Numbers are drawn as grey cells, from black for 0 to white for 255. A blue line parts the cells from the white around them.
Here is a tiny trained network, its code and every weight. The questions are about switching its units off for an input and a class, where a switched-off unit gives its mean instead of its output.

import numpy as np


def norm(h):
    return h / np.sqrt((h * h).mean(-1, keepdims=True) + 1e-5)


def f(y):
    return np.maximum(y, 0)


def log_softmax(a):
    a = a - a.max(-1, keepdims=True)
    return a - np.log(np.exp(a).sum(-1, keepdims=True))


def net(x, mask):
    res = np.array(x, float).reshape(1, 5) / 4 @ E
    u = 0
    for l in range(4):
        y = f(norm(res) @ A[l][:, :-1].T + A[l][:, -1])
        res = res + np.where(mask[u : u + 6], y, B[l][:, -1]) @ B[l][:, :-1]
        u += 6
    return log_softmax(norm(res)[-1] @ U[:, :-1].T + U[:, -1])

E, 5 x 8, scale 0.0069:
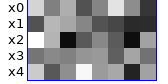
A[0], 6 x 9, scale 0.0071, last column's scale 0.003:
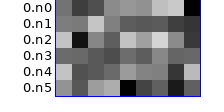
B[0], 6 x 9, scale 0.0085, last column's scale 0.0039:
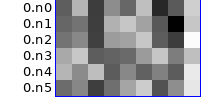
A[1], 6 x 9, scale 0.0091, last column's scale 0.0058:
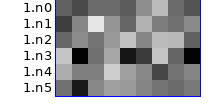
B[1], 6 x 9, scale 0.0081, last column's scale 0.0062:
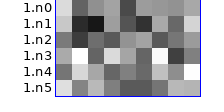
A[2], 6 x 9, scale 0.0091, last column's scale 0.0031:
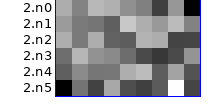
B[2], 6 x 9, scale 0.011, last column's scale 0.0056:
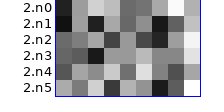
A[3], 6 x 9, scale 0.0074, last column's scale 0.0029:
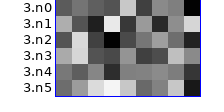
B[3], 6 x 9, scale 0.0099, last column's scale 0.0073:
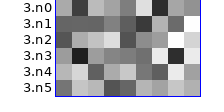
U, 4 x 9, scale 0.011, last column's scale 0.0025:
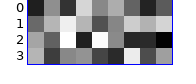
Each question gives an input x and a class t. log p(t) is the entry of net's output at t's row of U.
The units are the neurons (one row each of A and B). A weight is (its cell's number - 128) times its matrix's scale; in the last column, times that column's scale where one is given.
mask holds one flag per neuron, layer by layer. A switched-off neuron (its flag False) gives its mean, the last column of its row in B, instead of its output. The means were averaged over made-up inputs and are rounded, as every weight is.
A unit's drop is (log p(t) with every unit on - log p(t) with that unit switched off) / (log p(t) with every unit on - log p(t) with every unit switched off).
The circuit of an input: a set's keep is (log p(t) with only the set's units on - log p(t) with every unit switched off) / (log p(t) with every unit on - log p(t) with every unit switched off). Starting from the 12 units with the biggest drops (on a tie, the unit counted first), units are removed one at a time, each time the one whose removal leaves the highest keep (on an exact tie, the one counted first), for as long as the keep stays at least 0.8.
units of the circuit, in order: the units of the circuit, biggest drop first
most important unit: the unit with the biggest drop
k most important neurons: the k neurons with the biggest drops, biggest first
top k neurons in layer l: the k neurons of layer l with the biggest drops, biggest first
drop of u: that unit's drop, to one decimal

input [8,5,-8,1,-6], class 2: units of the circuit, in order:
(2.n2)
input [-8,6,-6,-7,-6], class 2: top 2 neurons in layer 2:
(2.n5; 2.n1)
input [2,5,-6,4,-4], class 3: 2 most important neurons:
(1.n1; 2.n5)
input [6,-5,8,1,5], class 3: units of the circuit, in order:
(2.n5; 3.n1)
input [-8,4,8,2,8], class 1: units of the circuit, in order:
(2.n0; 1.n4)
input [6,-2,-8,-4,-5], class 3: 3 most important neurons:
(1.n1; 2.n5; 1.n0)
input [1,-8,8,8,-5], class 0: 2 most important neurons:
(2.n1; 1.n1)
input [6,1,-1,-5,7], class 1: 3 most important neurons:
(2.n0; 2.n5; 3.n5)
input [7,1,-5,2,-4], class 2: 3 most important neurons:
(2.n2; 3.n1; 3.n3)
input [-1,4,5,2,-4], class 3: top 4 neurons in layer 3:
(3.n3; 3.n1; 3.n5; 3.n4)
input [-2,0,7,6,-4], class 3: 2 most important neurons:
(3.n3; 1.n4)
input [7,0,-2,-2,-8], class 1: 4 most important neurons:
(3.n2; 2.n5; 0.n3; 3.n4)
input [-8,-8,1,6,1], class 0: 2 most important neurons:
(2.n4; 2.n1)
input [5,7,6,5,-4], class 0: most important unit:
2.n3
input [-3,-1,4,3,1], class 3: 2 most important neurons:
(3.n3; 2.n2)
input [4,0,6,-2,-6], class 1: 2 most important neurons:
(3.n2; 2.n5)
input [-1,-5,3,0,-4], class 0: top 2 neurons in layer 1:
(1.n1; 1.n4)
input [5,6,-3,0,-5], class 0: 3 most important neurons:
(0.n1; 2.n5; 1.n4)
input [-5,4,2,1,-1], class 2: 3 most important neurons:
(2.n5; 0.n2; 0.n0)
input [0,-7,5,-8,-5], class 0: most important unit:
2.n1
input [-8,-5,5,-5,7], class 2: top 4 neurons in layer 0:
(0.n4; 0.n2; 0.n1; 0.n0)
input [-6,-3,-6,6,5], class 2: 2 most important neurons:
(2.n5; 0.n0)
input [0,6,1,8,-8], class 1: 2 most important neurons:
(3.n2; 0.n3)
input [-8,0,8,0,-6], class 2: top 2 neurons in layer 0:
(0.n4; 0.n2)
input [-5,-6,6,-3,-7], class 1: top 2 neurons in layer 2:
(2.n3; 2.n5)
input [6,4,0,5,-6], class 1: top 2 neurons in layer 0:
(0.n3; 0.n2)
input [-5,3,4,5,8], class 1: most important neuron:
(2.n0)
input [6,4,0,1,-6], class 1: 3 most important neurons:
(3.n2; 2.n5; 0.n3)
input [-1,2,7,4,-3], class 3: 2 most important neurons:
(3.n3; 1.n4)
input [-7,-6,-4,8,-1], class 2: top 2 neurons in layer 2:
(2.n5; 2.n3)
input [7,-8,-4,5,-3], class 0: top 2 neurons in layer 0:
(0.n2; 0.n0)
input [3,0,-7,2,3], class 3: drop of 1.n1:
1.9
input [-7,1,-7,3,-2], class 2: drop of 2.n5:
1.2
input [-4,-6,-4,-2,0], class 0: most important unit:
0.n0
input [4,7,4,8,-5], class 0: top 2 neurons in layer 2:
(2.n3; 2.n5)
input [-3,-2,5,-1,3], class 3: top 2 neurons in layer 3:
(3.n3; 3.n2)
